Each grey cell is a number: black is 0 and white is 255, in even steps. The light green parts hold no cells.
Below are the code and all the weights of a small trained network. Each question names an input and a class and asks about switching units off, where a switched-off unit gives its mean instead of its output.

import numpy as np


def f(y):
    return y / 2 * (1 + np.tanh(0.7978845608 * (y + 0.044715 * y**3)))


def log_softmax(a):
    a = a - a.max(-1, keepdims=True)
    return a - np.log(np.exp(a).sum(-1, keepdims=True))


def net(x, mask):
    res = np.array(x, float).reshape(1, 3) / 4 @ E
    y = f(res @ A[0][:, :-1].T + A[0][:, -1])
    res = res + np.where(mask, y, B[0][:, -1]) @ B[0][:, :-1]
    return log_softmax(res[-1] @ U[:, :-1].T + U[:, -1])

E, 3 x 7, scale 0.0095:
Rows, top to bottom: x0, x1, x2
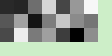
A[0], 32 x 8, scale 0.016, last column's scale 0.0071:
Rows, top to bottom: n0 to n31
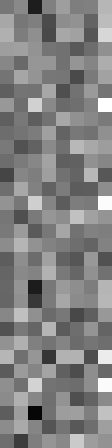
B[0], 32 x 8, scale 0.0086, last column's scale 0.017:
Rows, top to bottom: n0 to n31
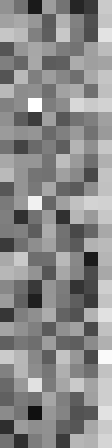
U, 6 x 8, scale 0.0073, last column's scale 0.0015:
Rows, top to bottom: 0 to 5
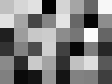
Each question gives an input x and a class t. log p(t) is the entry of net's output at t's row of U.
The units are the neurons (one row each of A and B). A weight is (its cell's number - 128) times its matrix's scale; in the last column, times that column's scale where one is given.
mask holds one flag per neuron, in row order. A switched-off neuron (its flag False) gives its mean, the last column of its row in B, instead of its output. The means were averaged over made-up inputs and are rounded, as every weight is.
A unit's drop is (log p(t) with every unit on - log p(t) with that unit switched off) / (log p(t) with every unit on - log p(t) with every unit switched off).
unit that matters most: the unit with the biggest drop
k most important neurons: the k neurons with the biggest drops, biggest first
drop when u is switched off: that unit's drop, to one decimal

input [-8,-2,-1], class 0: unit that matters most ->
n25
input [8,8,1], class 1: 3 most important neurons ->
(n18; n12; n23)
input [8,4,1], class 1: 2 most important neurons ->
(n18; n12)
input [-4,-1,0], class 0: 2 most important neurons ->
(n25; n2)
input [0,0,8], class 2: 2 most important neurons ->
(n22; n25)
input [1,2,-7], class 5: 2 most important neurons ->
(n31; n15)
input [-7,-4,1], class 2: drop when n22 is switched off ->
0.2
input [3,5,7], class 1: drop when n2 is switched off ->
0.0
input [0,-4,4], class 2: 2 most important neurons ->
(n25; n2)
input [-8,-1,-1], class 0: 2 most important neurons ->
(n25; n2)
